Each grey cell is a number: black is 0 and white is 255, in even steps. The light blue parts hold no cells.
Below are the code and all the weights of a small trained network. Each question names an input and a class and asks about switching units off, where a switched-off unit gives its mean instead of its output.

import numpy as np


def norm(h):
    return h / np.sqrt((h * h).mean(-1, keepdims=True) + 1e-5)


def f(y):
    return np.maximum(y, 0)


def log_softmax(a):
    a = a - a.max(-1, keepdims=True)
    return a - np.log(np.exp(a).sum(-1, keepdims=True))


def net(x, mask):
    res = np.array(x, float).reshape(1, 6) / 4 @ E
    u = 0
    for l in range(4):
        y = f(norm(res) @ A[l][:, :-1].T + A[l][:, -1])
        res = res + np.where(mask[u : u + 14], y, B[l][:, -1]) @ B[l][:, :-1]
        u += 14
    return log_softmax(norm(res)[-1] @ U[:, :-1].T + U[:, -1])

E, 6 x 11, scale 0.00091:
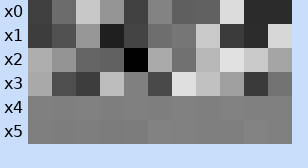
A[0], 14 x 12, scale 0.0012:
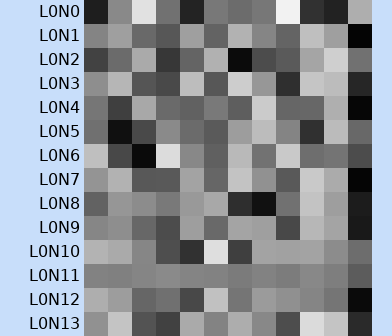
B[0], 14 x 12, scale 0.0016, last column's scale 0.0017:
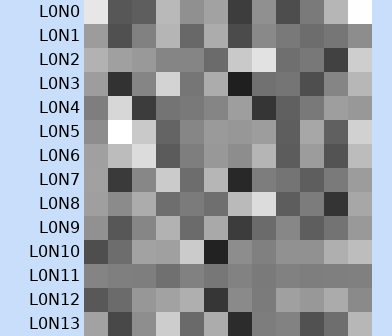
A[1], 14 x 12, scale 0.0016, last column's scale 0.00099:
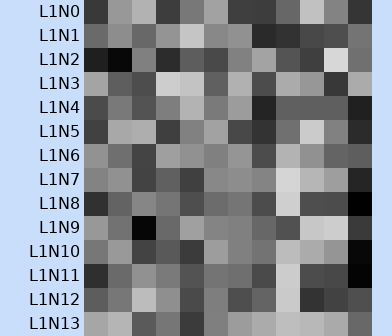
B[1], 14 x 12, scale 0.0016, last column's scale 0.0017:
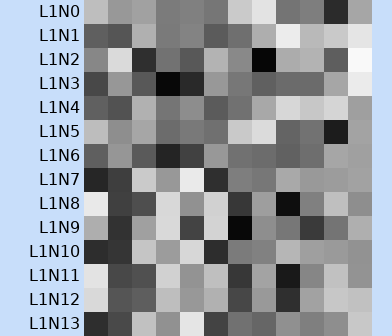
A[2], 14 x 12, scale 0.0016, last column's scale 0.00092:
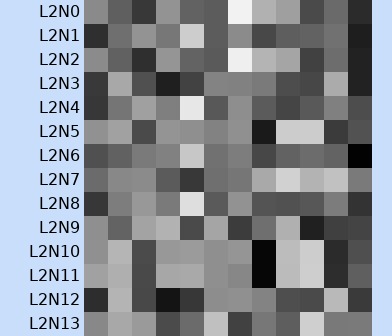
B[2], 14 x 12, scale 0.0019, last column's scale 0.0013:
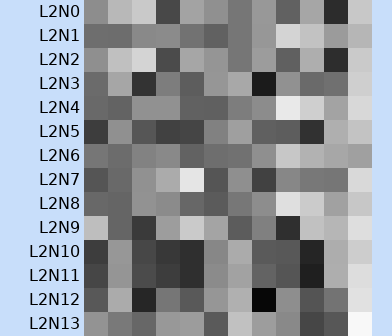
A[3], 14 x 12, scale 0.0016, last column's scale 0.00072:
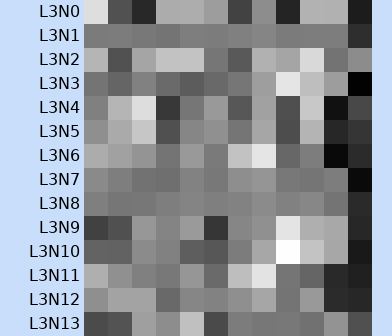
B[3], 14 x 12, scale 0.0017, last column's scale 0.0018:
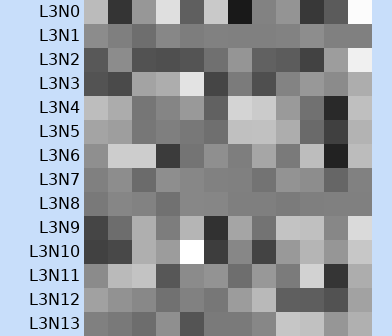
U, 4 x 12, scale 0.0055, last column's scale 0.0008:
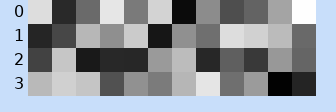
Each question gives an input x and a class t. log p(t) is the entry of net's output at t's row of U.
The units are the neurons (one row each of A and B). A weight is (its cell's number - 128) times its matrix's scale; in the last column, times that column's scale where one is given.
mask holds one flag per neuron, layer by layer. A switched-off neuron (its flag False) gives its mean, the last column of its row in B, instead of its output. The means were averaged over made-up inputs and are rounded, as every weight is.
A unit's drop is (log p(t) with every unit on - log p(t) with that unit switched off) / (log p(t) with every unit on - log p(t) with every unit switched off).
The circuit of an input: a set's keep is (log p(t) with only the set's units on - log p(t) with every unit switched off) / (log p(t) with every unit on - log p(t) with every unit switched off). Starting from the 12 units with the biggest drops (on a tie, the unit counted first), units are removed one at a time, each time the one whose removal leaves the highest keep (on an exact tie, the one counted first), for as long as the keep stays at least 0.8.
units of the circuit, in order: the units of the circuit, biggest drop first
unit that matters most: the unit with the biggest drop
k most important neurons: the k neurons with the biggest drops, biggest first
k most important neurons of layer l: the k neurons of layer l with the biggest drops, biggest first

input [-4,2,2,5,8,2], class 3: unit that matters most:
L0N0
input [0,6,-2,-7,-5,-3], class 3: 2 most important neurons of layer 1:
(L1N0; L1N5)
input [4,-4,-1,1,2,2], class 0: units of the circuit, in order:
(L2N9; L1N12)
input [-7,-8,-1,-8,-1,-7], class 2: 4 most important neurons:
(L2N11; L2N10; L0N0; L2N5)
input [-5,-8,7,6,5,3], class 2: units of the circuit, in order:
(L2N11; L2N10; L2N5)
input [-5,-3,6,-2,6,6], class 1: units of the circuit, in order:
(L1N7; L1N13)
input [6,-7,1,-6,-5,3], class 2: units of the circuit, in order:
(L2N11; L2N10)
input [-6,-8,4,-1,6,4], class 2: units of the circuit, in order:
(L2N11; L2N10)
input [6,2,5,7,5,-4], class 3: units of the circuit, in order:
(L2N2; L2N0)
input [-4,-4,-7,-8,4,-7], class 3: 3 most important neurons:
(L1N5; L1N0; L0N8)
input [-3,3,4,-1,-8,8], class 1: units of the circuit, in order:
(L1N13; L2N7)
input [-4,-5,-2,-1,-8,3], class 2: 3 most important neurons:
(L0N0; L2N11; L1N12)
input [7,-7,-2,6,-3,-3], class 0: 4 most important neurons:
(L2N9; L1N2; L1N12; L1N11)
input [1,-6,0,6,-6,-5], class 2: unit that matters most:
L2N10
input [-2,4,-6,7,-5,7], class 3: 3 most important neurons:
(L2N2; L2N0; L1N13)
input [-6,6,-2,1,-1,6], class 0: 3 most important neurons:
(L0N3; L1N3; L1N9)
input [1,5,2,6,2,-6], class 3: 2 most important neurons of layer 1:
(L1N3; L1N6)
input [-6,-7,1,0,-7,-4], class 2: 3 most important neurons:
(L0N0; L2N11; L2N10)
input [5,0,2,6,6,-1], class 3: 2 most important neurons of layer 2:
(L2N2; L2N0)
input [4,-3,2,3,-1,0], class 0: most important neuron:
(L1N2)
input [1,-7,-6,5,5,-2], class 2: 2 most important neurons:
(L2N10; L2N11)
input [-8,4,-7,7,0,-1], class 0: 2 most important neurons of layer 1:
(L1N9; L1N13)
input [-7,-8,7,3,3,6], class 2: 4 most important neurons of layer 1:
(L1N1; L1N3; L1N12; L1N6)
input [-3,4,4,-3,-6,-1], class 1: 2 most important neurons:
(L0N0; L1N3)
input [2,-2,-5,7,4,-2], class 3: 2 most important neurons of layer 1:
(L1N13; L1N7)
